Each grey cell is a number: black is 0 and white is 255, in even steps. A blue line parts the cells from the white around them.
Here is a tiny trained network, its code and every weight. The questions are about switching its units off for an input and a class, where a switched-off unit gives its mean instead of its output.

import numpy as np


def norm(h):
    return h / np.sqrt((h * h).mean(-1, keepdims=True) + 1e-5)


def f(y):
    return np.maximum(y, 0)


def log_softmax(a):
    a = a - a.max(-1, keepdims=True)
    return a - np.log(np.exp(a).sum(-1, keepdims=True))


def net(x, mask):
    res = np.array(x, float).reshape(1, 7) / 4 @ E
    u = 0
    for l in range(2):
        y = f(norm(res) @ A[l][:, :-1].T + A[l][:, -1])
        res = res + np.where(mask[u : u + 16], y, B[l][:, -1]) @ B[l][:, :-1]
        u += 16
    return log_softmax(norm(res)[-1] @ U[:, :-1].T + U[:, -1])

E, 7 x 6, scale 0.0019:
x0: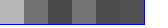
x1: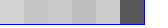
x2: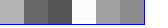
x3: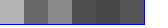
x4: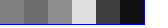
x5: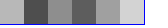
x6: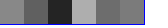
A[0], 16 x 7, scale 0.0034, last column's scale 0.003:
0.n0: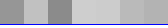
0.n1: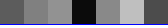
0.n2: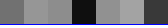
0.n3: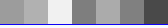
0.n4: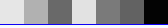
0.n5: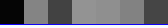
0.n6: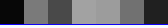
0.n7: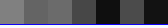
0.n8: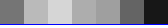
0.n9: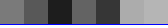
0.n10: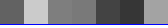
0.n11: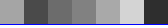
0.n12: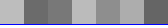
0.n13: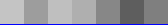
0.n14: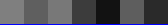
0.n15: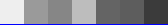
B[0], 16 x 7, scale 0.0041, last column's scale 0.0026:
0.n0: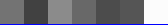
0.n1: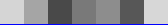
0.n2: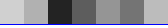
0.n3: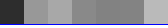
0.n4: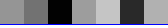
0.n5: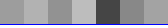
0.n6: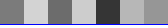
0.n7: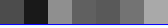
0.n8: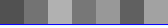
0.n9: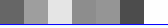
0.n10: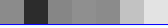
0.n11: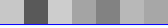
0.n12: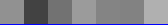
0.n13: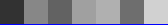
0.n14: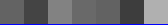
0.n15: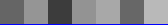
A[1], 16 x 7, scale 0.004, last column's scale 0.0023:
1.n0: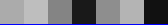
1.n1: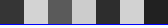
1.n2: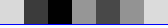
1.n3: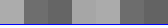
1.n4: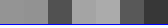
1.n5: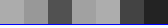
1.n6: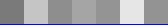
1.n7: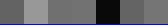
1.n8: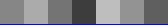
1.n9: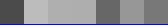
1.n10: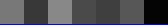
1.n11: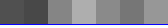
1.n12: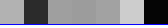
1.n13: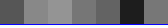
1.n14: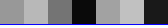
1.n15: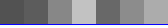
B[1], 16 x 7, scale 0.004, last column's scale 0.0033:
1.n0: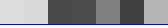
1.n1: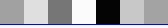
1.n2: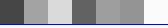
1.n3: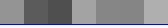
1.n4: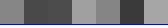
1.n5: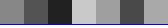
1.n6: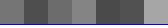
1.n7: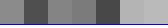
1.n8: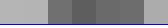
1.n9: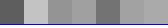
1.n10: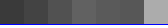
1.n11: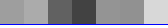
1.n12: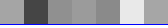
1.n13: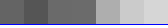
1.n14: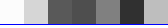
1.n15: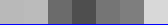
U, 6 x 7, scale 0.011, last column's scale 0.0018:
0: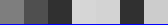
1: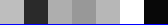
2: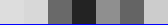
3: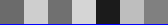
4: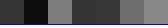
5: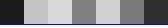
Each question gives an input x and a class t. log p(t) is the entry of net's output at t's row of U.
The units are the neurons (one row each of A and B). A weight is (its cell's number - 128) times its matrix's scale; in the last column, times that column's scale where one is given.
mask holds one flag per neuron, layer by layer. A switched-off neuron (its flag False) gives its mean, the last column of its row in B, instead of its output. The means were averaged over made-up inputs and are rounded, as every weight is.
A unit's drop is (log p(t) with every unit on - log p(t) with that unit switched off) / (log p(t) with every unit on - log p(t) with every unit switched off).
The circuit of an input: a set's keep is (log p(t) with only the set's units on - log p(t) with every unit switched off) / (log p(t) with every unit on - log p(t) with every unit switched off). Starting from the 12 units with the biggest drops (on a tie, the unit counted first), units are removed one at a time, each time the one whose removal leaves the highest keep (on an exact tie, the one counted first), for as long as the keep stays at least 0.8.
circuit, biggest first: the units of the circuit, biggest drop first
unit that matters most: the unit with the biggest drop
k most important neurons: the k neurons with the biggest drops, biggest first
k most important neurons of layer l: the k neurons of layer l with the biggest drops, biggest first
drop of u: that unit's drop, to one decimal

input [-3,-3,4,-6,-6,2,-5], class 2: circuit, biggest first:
(0.n10, 1.n14, 0.n1)
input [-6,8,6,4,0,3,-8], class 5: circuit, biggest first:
(0.n3, 0.n13)
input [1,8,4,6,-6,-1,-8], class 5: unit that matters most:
0.n3
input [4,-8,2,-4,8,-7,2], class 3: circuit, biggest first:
(0.n6, 1.n1, 0.n5)
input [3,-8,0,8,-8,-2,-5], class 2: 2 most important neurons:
(0.n2, 0.n1)
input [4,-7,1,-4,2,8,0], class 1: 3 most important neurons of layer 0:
(0.n11, 0.n0, 0.n7)
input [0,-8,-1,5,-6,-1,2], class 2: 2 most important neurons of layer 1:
(1.n14, 1.n0)
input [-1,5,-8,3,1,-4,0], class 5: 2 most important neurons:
(0.n0, 0.n3)
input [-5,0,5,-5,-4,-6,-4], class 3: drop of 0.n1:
0.0
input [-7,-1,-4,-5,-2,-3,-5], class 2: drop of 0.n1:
0.2
